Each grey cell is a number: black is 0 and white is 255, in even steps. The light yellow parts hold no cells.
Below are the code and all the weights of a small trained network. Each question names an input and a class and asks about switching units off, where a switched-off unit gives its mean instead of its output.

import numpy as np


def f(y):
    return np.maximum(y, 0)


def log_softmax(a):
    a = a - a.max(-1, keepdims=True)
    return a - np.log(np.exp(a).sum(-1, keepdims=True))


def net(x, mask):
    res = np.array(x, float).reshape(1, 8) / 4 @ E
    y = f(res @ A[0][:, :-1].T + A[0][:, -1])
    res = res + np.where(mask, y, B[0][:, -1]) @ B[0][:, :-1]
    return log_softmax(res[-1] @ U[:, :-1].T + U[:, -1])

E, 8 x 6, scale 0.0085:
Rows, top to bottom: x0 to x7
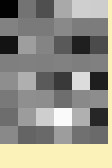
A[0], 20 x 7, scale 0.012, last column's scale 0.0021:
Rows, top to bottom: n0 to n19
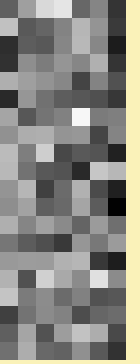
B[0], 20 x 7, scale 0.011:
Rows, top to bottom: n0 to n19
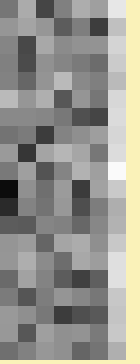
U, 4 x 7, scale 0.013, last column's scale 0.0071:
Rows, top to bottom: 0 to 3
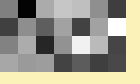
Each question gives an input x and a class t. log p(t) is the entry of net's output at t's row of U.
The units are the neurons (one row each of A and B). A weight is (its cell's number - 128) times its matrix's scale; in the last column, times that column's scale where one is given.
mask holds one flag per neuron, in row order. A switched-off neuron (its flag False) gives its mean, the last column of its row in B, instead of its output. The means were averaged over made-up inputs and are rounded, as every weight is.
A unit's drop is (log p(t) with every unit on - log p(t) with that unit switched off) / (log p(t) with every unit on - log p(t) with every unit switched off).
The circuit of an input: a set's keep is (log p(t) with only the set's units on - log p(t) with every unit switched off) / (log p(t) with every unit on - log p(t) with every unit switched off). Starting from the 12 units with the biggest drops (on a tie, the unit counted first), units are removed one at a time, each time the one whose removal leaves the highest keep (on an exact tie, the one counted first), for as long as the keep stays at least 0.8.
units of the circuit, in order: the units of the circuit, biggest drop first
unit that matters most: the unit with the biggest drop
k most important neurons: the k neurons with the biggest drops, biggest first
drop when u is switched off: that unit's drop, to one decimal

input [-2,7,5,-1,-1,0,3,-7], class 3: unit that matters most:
n9
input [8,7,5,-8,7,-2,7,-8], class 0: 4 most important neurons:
[n2, n18, n3, n15]
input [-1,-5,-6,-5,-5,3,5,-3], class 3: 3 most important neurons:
[n15, n10, n9]
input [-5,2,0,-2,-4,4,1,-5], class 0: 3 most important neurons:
[n8, n10, n4]
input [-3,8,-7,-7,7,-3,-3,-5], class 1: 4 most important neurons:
[n10, n11, n5, n17]
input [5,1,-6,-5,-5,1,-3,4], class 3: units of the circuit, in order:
[n15, n1, n10]
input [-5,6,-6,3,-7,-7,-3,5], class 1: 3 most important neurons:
[n15, n9, n5]
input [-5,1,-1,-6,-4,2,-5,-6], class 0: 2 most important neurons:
[n8, n0]
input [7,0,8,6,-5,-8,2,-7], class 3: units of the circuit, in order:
[n17, n5]
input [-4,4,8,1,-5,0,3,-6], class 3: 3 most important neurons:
[n17, n5, n10]
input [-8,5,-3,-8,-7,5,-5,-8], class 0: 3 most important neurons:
[n8, n4, n10]
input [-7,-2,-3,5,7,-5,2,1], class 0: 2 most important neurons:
[n8, n16]
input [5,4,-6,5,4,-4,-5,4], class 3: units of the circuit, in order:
[n6, n1]
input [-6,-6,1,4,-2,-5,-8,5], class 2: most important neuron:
[n9]
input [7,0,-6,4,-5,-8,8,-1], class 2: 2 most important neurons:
[n0, n8]
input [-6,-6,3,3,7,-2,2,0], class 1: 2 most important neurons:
[n10, n11]
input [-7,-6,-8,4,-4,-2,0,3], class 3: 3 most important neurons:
[n15, n1, n2]
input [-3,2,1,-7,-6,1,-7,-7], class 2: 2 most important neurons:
[n9, n10]
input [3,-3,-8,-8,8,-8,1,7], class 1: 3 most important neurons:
[n10, n11, n5]
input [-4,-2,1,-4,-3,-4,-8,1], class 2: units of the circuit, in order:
[n9]
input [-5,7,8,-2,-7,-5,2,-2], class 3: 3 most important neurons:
[n17, n5, n10]
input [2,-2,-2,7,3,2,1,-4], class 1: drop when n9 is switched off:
0.2
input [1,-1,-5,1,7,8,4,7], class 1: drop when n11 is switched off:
0.1
